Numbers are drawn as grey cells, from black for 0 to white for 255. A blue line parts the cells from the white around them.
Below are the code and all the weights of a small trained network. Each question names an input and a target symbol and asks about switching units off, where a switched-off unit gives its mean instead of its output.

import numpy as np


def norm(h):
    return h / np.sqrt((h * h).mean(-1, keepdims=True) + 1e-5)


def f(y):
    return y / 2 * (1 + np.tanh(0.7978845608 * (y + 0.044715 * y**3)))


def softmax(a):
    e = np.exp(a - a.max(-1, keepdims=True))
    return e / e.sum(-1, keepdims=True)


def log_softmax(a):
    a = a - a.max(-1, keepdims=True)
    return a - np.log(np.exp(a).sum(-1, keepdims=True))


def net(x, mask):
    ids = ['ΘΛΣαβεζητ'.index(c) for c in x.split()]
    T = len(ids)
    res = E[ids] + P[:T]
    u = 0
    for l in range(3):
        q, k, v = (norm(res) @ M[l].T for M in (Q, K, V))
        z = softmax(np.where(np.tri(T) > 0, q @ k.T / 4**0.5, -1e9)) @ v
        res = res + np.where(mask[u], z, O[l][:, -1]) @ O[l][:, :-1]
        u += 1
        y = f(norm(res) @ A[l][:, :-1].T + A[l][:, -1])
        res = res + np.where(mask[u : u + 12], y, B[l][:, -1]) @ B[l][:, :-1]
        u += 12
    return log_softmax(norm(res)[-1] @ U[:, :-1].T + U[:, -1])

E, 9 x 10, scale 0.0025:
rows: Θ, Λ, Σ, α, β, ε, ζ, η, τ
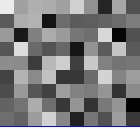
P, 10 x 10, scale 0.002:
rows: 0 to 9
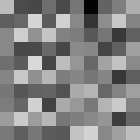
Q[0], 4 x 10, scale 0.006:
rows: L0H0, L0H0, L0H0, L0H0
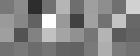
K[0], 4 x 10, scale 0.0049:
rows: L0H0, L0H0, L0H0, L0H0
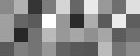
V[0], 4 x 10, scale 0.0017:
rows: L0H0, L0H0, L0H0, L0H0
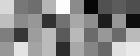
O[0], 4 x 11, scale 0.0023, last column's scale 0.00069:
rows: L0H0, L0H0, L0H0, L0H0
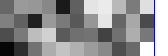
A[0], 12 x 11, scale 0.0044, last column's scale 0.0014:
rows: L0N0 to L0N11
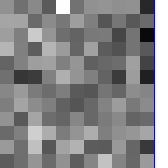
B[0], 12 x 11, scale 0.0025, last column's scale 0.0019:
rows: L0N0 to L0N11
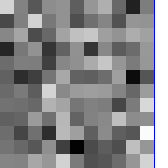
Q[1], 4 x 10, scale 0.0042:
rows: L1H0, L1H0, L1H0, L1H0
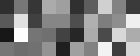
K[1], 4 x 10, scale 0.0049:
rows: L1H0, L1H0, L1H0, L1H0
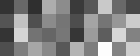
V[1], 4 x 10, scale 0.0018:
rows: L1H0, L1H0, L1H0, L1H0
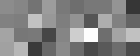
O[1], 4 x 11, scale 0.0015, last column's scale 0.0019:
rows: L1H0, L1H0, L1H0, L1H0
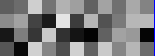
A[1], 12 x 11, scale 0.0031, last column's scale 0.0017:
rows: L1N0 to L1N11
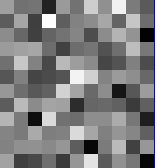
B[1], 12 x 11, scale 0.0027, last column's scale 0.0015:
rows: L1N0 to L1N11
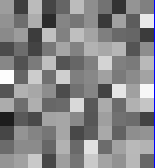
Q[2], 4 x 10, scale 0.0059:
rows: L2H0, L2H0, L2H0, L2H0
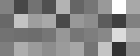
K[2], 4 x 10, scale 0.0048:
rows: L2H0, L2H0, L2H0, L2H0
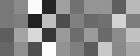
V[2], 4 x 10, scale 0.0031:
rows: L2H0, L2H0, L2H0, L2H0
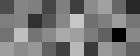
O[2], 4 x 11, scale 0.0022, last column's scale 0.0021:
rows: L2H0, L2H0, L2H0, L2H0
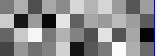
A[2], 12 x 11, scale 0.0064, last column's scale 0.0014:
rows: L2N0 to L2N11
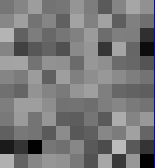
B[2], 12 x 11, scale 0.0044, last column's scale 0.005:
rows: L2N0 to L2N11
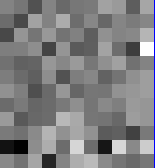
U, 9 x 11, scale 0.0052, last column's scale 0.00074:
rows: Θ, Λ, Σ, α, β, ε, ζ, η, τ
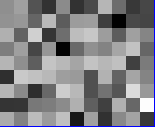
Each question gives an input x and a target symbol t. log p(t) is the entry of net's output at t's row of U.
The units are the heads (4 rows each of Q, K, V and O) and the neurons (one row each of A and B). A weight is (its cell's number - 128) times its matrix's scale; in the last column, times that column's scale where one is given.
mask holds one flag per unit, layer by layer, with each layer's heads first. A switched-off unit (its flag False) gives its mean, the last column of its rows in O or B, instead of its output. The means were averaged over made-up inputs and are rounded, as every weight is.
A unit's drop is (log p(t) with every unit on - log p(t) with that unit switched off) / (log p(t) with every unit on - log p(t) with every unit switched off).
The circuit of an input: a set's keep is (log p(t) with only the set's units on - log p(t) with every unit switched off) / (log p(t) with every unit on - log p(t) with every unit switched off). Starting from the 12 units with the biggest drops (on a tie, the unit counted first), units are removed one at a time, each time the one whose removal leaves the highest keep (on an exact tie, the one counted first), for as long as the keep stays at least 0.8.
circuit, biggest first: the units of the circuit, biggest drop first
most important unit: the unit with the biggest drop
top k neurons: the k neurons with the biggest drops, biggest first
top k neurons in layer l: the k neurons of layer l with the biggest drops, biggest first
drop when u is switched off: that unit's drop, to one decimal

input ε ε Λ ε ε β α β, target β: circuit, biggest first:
[L0N0; L2N3; L2H0]
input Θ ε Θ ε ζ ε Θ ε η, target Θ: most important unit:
L2H0
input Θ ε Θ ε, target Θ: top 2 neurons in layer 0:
[L0N10; L0N4]
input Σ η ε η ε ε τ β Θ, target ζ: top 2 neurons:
[L2N8; L2N10]
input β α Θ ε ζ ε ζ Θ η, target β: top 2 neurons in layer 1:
[L1N8; L1N1]
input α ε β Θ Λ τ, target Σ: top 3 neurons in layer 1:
[L1N7; L1N2; L1N10]
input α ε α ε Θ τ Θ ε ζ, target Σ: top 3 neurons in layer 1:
[L1N10; L1N2; L1N4]
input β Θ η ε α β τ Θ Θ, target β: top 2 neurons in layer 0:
[L0N9; L0N11]
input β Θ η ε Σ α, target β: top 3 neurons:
[L0N9; L1N8; L2N10]
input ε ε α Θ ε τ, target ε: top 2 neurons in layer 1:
[L1N1; L1N7]
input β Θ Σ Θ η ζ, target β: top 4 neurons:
[L0N9; L1N8; L2N10; L2N3]
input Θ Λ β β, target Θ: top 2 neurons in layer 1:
[L1N11; L1N5]
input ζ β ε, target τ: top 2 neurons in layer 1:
[L1N2; L1N1]
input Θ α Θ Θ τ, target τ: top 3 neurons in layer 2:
[L2N10; L2N3; L2N2]
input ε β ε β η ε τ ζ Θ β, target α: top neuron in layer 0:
[L0N0]
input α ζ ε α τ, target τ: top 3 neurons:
[L2N10; L2N3; L1N10]
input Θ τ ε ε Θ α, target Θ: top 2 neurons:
[L1N7; L2N10]
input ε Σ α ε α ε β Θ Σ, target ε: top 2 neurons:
[L1N1; L1N6]
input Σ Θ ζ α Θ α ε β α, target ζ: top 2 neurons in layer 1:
[L1N1; L1N7]
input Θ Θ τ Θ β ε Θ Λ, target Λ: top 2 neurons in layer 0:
[L0N10; L0N11]
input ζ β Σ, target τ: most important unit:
L1H0
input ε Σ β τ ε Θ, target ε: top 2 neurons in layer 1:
[L1N1; L1N4]
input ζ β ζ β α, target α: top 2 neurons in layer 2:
[L2N3; L2N10]
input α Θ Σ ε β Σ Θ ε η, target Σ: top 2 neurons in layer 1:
[L1N2; L1N7]
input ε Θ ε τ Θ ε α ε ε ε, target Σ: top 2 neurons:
[L1N5; L2N11]
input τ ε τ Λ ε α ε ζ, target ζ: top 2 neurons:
[L1N6; L2N8]
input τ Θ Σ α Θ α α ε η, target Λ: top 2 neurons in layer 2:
[L2N10; L2N3]
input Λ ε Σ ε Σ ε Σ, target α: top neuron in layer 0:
[L0N2]
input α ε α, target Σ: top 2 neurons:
[L1N7; L2N10]
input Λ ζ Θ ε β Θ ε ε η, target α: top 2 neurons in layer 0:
[L0N6; L0N9]
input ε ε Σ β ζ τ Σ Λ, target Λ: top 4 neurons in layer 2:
[L2N9; L2N10; L2N3; L2N6]
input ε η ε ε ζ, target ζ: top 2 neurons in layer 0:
[L0N10; L0N0]
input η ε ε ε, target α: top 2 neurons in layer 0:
[L0N4; L0N10]
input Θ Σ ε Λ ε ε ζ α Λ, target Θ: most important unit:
L2H0
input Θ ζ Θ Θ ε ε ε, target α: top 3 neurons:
[L1N1; L1N5; L2N3]
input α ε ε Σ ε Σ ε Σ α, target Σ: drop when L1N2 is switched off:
0.2
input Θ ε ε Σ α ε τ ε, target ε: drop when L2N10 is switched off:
0.5
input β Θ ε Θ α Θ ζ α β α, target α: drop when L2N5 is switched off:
0.2
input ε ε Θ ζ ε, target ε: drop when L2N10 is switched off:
0.6
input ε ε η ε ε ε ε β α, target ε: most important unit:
L0H0
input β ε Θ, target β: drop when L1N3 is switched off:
0.1
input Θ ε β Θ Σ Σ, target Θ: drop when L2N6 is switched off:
0.0
